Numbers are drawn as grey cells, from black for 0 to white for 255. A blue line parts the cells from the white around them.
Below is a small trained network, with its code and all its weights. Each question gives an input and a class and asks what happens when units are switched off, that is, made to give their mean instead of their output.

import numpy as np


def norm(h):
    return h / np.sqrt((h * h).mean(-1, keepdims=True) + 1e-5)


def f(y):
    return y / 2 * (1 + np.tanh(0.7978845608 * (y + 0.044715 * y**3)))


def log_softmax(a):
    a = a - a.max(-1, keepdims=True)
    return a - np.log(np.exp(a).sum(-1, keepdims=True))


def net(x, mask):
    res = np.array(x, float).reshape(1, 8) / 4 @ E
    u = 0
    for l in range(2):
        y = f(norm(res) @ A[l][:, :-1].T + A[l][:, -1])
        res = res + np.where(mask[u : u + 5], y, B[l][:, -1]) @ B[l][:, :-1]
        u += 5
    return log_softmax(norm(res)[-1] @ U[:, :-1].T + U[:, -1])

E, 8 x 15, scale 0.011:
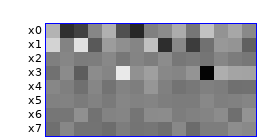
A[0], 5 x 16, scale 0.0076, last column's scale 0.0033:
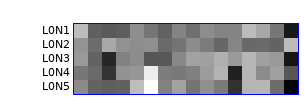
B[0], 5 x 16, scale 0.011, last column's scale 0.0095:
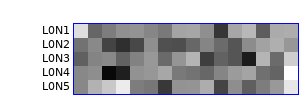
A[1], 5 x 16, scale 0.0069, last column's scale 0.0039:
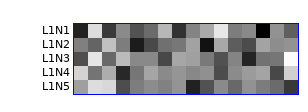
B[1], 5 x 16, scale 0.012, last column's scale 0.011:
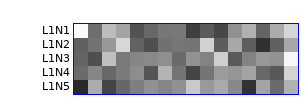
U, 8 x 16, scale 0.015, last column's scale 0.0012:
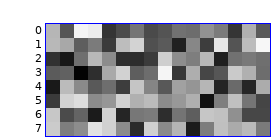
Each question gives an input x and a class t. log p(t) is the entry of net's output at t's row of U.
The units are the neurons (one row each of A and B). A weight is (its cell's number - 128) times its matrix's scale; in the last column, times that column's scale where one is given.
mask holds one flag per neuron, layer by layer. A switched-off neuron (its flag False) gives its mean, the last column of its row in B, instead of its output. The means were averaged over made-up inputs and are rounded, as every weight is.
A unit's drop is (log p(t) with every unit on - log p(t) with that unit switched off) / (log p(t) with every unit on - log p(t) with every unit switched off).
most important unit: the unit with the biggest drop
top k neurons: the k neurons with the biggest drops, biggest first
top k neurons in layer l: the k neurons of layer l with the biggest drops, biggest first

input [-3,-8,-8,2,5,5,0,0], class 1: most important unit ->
L1N1
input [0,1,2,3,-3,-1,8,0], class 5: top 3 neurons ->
[L0N5, L1N3, L1N1]
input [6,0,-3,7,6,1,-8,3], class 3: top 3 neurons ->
[L0N4, L0N3, L1N1]
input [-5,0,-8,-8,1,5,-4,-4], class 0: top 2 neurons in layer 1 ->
[L1N1, L1N4]
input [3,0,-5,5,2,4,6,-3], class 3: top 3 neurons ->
[L0N4, L1N1, L0N3]
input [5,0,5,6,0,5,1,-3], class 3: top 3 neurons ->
[L0N4, L0N3, L1N1]
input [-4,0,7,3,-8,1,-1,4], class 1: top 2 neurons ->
[L0N4, L0N3]
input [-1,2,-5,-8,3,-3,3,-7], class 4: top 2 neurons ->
[L0N4, L1N1]
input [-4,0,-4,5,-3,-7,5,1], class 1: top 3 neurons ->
[L0N4, L0N3, L1N1]
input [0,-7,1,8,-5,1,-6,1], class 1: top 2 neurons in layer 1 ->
[L1N1, L1N5]
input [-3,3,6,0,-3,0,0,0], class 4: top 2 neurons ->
[L0N5, L1N5]
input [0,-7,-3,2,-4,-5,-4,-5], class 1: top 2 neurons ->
[L1N1, L1N5]
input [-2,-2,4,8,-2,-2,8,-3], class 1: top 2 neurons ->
[L0N4, L0N3]
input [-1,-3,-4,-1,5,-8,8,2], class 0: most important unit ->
L0N4
